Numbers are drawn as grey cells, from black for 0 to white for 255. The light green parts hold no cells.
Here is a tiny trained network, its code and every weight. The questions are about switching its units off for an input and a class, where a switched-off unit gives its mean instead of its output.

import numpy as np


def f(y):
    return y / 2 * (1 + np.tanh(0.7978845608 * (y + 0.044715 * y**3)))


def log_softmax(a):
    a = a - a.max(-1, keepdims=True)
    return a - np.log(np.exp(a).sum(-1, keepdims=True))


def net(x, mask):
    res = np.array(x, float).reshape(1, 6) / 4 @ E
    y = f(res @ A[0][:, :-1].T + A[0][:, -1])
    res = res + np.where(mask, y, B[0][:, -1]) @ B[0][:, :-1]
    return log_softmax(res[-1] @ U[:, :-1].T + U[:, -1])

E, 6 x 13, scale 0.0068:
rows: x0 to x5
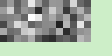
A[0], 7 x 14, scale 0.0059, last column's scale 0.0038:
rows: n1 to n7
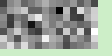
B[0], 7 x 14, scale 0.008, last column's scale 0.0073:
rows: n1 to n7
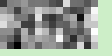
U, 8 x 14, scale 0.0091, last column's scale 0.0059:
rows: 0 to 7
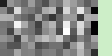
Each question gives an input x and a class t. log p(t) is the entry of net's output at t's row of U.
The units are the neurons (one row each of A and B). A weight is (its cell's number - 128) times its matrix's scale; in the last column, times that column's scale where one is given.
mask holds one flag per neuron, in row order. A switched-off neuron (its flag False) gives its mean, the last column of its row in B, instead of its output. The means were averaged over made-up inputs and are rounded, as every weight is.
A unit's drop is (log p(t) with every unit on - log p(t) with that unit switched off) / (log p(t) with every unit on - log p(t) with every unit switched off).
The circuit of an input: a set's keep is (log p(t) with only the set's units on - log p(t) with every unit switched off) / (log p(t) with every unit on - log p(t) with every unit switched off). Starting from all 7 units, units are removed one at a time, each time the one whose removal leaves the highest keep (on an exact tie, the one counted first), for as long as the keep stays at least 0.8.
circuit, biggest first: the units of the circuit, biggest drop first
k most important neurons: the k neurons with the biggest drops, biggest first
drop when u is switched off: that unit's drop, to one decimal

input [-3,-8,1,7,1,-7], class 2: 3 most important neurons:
[n3 n6 n7]
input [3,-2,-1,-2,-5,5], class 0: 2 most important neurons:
[n3 n4]
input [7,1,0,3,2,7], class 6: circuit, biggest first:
[n6 n3]
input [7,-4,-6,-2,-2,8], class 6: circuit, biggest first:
[n3]
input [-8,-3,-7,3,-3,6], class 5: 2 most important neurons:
[n2 n5]
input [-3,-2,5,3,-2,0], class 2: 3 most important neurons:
[n3 n6 n7]
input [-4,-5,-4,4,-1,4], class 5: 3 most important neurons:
[n2 n3 n5]
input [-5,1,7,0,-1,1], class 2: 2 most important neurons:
[n3 n6]
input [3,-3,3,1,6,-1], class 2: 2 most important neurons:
[n3 n2]
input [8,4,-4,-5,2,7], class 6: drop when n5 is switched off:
0.2
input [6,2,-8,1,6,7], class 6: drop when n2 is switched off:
0.1
